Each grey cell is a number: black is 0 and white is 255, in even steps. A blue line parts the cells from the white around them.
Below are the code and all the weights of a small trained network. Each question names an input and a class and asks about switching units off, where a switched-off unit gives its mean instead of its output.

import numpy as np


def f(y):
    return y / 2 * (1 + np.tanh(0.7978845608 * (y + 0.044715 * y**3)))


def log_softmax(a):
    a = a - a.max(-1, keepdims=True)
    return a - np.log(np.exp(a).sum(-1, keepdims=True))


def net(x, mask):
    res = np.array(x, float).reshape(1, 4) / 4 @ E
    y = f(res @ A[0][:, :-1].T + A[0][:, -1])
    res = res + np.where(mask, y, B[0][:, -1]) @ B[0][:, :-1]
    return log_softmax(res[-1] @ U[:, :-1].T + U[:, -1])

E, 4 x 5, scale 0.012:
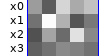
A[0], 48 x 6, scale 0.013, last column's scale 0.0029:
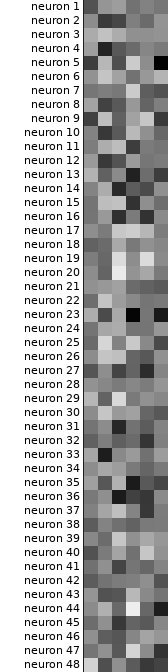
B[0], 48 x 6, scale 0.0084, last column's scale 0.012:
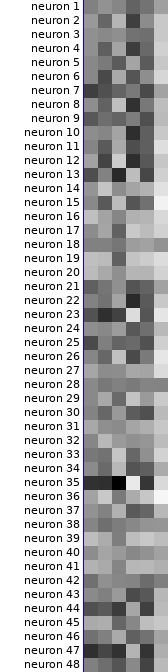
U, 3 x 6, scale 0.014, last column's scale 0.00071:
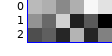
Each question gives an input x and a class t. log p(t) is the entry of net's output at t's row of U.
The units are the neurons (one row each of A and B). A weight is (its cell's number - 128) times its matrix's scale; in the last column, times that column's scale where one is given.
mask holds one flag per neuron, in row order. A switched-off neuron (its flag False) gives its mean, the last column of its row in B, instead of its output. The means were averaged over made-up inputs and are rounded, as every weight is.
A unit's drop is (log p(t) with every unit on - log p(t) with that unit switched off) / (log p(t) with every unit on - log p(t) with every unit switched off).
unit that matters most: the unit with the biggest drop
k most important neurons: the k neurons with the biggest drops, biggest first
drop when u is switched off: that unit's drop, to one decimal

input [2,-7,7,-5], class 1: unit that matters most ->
neuron 10
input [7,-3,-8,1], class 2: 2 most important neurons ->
neuron 35; neuron 23
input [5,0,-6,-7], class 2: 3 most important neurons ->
neuron 35; neuron 23; neuron 13
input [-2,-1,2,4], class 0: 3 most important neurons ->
neuron 35; neuron 23; neuron 13
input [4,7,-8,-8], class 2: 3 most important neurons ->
neuron 35; neuron 23; neuron 13
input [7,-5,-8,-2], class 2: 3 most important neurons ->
neuron 35; neuron 23; neuron 13
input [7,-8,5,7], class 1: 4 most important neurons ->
neuron 10; neuron 12; neuron 43; neuron 8
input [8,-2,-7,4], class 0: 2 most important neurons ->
neuron 19; neuron 20
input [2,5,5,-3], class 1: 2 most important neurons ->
neuron 35; neuron 23
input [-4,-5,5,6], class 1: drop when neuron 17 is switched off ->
0.1
